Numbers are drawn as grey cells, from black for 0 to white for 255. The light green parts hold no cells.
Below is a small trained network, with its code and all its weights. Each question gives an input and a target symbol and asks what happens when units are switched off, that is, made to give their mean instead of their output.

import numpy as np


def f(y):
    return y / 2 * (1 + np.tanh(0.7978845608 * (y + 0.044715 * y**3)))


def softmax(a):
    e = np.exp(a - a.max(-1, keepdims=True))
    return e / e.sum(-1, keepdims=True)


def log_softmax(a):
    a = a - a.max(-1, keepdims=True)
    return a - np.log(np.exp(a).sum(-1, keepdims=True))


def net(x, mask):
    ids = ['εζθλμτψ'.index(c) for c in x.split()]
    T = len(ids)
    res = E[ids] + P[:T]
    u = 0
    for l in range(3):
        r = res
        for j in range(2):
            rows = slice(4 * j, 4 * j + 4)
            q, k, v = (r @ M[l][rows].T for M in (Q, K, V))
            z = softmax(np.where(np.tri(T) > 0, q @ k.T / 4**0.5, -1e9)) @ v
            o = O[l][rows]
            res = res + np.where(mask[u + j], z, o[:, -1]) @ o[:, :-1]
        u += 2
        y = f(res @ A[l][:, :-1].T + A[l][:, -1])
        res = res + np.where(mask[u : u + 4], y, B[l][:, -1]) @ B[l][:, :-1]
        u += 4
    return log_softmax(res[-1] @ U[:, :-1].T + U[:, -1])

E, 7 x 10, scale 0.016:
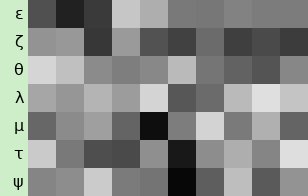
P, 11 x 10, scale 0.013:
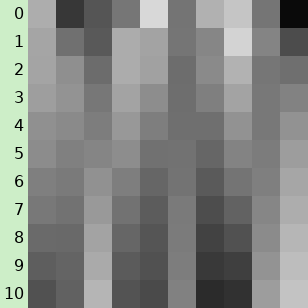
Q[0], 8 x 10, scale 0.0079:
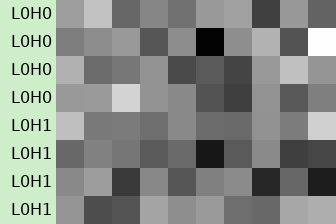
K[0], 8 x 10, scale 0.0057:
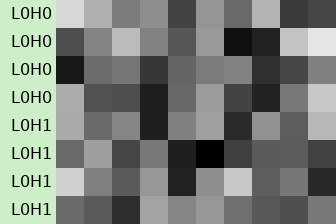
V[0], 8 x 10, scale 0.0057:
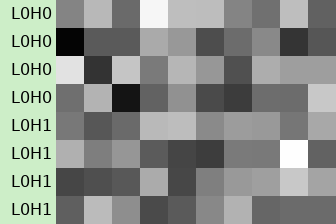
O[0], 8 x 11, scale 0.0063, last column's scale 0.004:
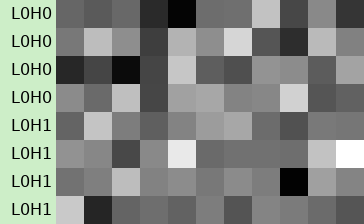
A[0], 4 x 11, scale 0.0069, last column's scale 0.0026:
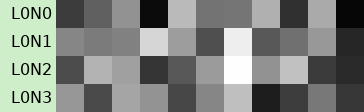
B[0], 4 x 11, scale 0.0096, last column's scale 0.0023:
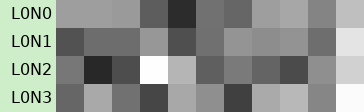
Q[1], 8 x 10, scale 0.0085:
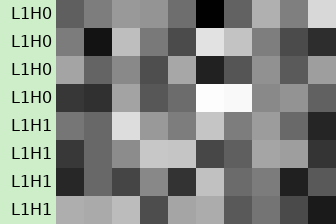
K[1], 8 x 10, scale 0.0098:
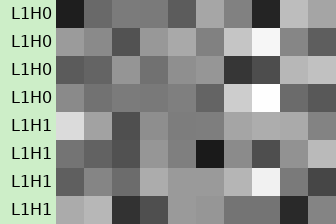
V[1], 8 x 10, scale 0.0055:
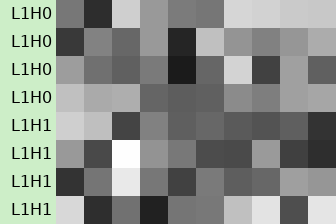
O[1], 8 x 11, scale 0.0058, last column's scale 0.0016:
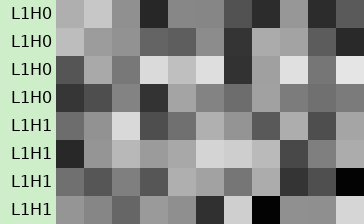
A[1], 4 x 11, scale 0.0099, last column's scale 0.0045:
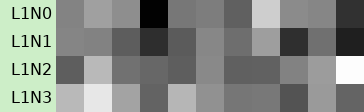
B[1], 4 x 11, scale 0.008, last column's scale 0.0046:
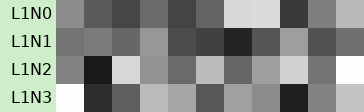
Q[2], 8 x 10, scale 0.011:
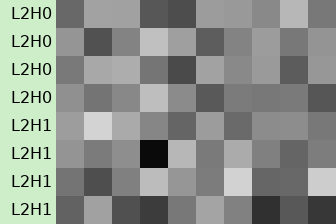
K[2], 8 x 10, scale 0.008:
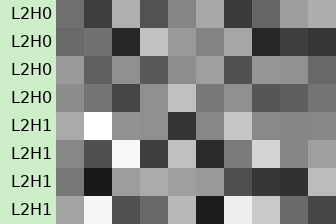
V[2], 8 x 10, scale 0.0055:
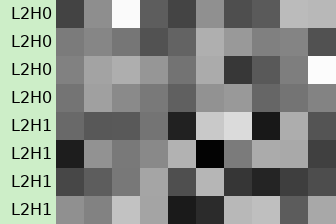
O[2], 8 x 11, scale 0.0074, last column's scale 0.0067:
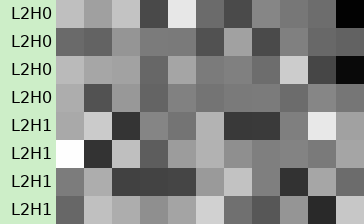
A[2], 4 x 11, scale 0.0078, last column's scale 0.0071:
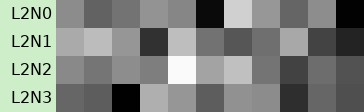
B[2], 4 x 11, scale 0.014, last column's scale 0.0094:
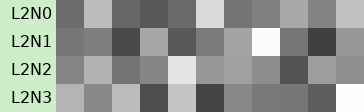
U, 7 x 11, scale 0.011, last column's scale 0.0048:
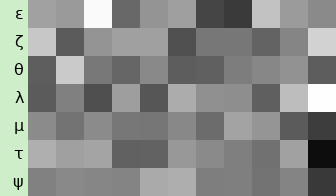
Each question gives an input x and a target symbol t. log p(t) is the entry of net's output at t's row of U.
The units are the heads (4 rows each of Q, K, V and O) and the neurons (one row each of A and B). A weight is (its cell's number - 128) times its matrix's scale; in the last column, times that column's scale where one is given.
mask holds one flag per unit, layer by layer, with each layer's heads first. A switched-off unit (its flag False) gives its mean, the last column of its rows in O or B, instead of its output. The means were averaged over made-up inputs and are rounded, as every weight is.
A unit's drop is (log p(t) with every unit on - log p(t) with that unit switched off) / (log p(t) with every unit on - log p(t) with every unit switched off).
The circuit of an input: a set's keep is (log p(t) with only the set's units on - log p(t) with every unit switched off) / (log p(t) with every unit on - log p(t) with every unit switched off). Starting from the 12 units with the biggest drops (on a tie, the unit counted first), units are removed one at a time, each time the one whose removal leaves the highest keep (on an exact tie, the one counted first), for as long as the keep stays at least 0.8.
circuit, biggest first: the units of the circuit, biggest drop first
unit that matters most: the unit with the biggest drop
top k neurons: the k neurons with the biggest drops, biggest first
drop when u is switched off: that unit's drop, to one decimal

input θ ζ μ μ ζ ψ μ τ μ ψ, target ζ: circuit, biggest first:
(L1H1, L2N0)
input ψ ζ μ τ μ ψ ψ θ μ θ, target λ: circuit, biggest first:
(L2N3)
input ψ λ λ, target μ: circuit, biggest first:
(L0H0, L2H1, L2N0)
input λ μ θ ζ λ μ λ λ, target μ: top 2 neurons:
(L2N0, L1N0)
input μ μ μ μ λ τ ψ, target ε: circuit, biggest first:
(L0H0, L2N0, L1H1, L2H1)
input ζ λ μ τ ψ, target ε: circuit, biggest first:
(L1H1, L0H0, L2N0, L2H1)
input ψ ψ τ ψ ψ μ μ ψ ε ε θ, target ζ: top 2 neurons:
(L1N3, L2N3)
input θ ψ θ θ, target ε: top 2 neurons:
(L0N2, L1N3)
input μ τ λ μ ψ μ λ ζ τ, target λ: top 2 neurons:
(L2N3, L1N3)
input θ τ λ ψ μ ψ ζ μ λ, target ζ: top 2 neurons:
(L1N3, L2N0)
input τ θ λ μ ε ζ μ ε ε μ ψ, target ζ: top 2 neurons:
(L1N3, L2N3)
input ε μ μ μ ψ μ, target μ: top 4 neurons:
(L2N1, L0N3, L1N3, L1N2)
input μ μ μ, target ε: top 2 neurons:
(L1N3, L0N2)
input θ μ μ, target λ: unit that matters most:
L0H0
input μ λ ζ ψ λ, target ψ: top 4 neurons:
(L2N0, L2N2, L1N3, L1N0)
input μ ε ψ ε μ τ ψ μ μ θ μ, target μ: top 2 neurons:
(L2N1, L1N3)
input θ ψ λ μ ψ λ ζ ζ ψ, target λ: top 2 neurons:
(L2N3, L1N2)
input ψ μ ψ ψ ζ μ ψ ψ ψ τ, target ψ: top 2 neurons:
(L2N0, L2N2)
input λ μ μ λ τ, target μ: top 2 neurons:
(L2N0, L1N0)
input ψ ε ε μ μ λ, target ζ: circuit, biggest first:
(L2N0)
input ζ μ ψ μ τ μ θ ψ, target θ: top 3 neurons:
(L1N2, L2N3, L2N0)
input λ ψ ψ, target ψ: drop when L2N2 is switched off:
0.4
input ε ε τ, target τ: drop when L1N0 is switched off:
0.3
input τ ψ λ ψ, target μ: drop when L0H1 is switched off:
0.1
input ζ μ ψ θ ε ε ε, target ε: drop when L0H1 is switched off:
0.8
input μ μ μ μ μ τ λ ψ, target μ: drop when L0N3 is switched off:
-0.1
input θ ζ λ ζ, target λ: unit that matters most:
L1H1
